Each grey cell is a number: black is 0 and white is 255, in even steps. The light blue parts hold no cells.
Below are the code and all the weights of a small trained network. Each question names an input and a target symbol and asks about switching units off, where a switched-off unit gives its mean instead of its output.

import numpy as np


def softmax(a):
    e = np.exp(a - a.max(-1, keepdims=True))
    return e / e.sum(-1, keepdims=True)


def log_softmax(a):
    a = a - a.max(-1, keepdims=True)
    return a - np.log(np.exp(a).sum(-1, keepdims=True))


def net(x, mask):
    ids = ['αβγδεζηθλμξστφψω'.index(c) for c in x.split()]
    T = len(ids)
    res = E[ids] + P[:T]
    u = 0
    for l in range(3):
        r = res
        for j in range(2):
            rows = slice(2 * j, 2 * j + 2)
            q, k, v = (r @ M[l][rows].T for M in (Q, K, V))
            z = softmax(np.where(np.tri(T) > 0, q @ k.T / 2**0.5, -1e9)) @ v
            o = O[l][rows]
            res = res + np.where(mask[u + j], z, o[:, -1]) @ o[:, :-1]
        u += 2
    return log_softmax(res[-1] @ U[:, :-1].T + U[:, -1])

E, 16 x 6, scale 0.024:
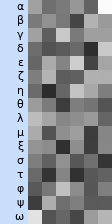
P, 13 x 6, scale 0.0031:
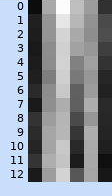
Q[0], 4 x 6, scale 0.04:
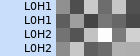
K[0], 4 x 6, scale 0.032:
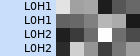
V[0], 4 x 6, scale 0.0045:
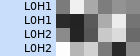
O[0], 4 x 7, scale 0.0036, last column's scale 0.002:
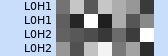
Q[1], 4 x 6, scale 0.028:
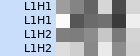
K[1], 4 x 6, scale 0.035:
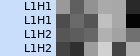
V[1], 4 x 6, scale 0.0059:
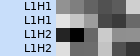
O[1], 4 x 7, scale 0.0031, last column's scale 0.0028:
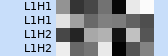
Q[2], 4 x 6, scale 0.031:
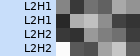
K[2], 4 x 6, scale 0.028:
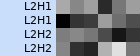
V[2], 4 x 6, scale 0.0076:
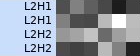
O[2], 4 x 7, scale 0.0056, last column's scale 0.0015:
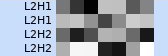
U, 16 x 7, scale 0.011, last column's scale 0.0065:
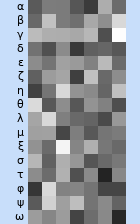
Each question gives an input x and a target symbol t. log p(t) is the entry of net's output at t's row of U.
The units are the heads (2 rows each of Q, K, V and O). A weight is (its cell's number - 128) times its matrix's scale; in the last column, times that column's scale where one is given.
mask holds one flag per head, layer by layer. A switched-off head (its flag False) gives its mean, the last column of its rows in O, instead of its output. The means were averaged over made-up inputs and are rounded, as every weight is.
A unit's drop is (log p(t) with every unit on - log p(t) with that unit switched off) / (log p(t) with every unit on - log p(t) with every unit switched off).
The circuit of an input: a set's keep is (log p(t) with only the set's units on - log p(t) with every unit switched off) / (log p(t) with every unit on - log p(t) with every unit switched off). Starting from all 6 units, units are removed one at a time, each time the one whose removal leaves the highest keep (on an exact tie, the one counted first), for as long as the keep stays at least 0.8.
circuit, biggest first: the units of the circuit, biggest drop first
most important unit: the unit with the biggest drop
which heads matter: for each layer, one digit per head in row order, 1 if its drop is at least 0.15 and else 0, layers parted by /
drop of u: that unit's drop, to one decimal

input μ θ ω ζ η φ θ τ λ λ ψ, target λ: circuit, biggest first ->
(L1H2; L2H1)
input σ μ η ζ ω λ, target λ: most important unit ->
L2H2
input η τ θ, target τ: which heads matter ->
10 / 00 / 10
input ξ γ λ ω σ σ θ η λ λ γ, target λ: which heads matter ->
01 / 01 / 01
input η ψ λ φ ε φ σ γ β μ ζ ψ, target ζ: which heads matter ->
10 / 01 / 00
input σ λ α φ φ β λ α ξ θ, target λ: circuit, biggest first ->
(L2H2; L1H2)
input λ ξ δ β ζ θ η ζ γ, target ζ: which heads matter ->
01 / 01 / 00
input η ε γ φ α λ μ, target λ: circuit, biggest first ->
(L0H2; L1H2; L2H2)
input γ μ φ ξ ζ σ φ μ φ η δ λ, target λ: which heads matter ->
01 / 00 / 01
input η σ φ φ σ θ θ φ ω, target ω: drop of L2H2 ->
0.7
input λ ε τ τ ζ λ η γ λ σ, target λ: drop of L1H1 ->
0.0
